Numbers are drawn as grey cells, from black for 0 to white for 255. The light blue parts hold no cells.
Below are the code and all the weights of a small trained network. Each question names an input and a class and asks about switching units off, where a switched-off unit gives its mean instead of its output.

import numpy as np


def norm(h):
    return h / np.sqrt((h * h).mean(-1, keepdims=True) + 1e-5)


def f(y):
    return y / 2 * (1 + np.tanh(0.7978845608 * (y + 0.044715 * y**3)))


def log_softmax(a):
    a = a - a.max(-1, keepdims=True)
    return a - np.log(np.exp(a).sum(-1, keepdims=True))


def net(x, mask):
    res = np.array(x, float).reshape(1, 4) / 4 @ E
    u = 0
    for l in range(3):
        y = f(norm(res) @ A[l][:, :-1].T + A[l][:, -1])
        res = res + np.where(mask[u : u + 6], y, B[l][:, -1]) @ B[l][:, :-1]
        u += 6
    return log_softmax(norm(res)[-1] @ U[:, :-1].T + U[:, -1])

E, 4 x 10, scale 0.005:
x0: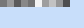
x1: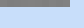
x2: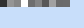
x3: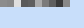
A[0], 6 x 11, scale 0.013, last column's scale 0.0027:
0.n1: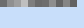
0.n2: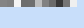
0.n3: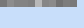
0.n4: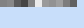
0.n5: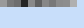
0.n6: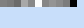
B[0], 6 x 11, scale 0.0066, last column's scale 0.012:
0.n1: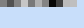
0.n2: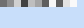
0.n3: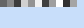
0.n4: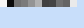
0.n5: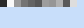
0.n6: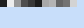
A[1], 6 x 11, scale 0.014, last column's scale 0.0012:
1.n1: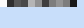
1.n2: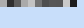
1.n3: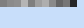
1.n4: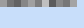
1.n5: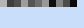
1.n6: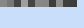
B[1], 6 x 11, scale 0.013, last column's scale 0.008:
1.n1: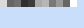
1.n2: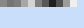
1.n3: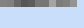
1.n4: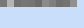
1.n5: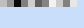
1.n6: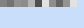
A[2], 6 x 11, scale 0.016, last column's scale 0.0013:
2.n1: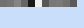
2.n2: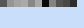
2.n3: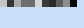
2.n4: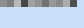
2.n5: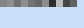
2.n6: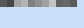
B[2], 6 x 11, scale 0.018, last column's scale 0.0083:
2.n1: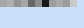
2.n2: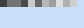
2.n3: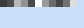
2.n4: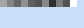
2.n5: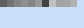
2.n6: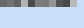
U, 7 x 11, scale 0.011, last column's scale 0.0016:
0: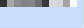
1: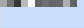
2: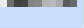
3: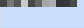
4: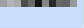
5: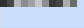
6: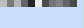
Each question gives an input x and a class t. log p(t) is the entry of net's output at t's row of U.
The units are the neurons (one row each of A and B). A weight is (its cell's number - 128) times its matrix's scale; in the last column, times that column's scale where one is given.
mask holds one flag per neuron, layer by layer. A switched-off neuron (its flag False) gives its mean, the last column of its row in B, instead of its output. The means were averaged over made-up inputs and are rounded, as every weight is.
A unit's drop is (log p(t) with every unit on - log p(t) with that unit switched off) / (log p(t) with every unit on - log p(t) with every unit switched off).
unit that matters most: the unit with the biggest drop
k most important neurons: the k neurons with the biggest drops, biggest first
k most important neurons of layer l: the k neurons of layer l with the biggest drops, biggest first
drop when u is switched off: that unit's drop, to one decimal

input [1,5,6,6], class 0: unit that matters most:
0.n4
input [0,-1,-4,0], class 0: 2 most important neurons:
0.n5, 0.n2
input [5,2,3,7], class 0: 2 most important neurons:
0.n6, 2.n2
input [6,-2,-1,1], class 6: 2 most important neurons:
0.n4, 0.n5
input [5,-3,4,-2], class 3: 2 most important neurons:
0.n2, 0.n6
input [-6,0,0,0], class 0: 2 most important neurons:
0.n2, 0.n4
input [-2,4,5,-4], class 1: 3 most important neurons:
0.n2, 1.n5, 1.n2
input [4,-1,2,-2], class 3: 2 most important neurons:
0.n2, 0.n6
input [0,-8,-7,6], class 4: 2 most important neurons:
0.n5, 2.n4
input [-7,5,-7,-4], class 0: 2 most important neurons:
0.n2, 2.n5
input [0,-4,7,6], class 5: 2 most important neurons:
0.n1, 0.n5
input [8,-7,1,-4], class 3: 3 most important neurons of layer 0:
0.n2, 0.n6, 0.n1
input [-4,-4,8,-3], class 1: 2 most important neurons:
0.n2, 1.n5
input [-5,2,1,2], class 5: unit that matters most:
0.n6
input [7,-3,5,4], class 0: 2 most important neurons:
0.n6, 2.n2
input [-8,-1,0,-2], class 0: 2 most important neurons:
0.n2, 0.n4
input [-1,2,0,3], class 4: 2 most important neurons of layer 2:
2.n4, 2.n3
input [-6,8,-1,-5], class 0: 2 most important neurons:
0.n2, 0.n4
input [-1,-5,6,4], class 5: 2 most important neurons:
0.n1, 2.n3
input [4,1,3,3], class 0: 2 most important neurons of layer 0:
0.n6, 0.n3
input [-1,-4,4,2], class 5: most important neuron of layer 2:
2.n3
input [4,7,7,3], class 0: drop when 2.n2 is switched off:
0.1
